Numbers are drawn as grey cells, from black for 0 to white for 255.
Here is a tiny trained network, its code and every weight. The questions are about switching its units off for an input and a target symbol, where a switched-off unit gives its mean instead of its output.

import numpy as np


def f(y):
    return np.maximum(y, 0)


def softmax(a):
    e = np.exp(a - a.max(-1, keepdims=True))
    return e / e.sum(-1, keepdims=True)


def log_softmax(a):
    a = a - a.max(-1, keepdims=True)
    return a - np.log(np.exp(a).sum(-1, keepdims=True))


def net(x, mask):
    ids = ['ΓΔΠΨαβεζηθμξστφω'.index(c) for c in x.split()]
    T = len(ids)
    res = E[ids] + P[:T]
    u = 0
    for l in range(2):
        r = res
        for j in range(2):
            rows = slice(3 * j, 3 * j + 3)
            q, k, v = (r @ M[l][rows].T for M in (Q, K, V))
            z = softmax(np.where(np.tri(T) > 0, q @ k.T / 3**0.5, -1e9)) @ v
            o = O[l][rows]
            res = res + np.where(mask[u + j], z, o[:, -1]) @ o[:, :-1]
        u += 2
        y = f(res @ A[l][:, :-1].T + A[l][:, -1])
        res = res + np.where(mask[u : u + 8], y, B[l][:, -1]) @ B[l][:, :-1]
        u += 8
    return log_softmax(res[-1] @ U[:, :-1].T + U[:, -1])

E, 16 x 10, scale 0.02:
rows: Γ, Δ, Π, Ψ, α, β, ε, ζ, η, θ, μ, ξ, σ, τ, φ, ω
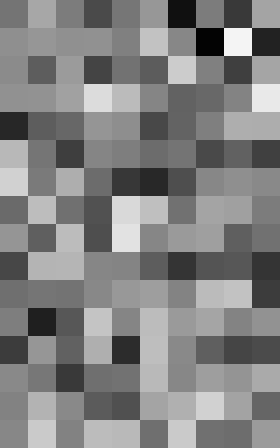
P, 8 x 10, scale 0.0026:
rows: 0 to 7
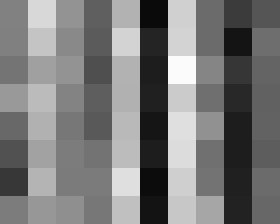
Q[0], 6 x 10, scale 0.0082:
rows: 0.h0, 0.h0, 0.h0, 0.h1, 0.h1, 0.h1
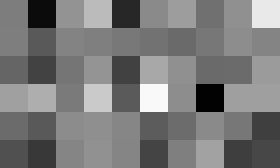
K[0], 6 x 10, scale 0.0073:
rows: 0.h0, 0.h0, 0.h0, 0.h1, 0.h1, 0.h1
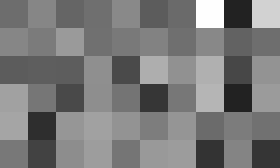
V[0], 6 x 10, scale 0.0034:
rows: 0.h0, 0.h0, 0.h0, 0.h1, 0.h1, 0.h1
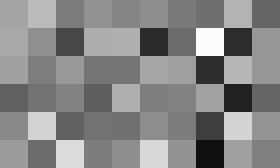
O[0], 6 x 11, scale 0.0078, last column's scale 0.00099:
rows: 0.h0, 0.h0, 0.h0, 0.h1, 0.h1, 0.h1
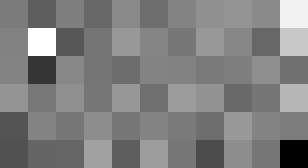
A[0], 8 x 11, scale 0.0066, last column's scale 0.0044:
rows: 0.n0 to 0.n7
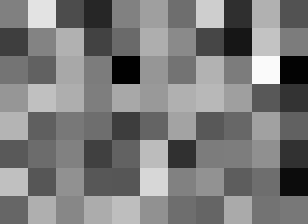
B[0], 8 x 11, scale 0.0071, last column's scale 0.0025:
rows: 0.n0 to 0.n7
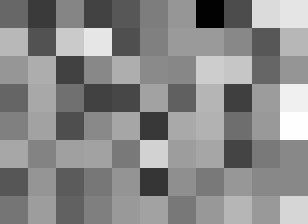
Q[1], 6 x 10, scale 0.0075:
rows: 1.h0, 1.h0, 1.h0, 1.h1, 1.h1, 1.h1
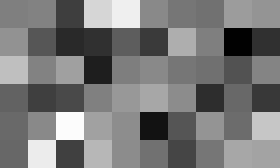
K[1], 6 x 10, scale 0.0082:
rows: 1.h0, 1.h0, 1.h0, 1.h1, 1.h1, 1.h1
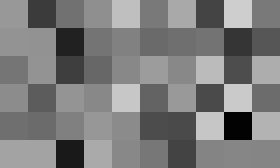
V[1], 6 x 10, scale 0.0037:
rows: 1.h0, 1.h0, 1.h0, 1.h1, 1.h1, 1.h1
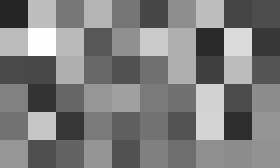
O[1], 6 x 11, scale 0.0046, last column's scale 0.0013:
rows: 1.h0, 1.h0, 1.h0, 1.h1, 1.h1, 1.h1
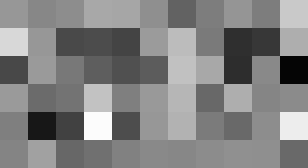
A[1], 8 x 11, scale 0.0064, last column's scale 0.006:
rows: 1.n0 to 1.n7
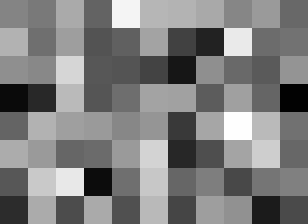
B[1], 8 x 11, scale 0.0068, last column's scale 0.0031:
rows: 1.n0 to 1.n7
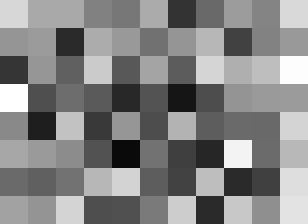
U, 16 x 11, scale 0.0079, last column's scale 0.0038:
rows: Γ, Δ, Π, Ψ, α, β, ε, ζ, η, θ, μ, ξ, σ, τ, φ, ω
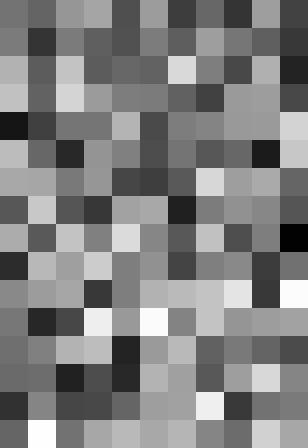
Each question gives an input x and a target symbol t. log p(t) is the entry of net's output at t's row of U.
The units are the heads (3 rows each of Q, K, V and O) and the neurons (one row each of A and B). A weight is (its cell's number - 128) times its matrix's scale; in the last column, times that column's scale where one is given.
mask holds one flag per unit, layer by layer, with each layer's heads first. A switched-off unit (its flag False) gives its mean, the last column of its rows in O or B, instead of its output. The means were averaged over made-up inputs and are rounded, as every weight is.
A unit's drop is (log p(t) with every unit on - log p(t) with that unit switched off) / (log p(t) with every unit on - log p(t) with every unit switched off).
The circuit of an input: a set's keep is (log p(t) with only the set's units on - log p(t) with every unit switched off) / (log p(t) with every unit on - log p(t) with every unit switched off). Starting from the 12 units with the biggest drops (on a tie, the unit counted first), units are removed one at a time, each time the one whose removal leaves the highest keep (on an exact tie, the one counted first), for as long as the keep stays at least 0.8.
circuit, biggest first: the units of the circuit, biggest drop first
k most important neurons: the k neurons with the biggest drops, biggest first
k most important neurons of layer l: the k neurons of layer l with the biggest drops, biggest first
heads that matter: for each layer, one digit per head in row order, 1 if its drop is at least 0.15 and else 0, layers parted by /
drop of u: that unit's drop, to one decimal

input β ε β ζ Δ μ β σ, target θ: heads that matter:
10 / 01
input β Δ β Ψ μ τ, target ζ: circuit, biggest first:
[1.h1, 0.h0, 1.n5]
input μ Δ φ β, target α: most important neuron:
[0.n4]
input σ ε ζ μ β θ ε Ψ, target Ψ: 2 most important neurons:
[1.n5, 1.n4]
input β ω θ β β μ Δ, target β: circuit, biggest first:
[1.n1, 1.n3, 0.h0]
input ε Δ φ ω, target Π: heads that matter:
10 / 10
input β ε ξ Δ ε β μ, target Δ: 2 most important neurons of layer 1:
[1.n3, 1.n6]
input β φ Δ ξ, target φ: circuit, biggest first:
[1.h0, 1.h1]
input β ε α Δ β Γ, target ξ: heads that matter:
10 / 00
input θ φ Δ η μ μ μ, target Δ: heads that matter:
11 / 00
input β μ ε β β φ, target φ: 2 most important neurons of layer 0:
[0.n3, 0.n0]
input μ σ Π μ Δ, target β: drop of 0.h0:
0.2
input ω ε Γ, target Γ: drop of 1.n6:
0.2
